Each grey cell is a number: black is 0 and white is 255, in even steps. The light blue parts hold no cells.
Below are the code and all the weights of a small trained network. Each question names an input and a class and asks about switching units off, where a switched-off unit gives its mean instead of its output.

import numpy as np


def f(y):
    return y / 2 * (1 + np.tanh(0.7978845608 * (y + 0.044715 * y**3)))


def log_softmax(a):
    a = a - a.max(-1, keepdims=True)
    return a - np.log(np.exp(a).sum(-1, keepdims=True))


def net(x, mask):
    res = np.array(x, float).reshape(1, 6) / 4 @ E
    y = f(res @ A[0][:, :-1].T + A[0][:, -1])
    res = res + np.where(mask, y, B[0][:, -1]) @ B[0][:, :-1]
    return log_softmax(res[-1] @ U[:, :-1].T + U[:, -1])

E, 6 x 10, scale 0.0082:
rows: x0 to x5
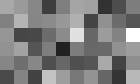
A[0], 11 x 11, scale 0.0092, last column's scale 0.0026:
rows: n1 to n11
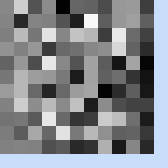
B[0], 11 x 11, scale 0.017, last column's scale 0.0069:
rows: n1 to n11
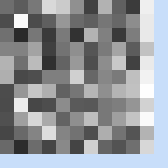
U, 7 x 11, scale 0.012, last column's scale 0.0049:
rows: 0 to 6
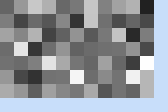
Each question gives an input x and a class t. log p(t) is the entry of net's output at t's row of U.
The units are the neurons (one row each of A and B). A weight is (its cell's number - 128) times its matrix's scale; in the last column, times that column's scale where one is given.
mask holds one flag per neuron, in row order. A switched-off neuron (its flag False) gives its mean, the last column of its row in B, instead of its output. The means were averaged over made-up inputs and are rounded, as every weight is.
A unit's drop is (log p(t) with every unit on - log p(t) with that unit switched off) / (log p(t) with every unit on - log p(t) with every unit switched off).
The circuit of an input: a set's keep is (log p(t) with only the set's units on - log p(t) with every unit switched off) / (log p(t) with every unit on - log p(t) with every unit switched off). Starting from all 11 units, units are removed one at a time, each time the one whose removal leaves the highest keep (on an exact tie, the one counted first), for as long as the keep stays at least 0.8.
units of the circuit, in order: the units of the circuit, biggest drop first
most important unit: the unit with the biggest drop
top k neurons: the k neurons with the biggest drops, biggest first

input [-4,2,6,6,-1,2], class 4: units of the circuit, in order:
(n6; n1)
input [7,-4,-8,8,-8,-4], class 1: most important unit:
n3
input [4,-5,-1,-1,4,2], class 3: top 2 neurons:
(n2; n9)
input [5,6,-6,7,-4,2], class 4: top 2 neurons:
(n1; n2)
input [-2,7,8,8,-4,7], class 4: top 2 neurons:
(n1; n6)
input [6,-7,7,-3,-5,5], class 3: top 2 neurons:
(n2; n6)
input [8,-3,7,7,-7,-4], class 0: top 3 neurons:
(n7; n6; n11)
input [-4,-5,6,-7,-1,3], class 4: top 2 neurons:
(n6; n10)
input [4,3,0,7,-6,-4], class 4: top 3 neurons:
(n1; n11; n9)
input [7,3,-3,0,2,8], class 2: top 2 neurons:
(n5; n9)
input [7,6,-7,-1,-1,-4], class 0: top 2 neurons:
(n7; n2)
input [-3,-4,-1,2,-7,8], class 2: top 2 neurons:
(n5; n11)
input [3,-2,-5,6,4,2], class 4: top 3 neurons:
(n1; n3; n9)
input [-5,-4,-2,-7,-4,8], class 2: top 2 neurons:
(n5; n1)
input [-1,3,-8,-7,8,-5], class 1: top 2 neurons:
(n11; n1)
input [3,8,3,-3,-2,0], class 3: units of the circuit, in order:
(n8)
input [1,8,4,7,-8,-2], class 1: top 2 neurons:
(n3; n2)
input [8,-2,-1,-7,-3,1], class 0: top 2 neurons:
(n7; n1)
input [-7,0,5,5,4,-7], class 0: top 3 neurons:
(n9; n5; n6)
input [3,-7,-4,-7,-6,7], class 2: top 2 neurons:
(n5; n1)
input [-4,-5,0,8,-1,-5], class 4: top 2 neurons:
(n1; n5)
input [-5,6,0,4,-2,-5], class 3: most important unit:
n8
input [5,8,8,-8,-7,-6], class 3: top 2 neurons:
(n8; n1)
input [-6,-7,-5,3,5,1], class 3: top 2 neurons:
(n2; n7)
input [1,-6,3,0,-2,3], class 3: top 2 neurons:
(n2; n6)
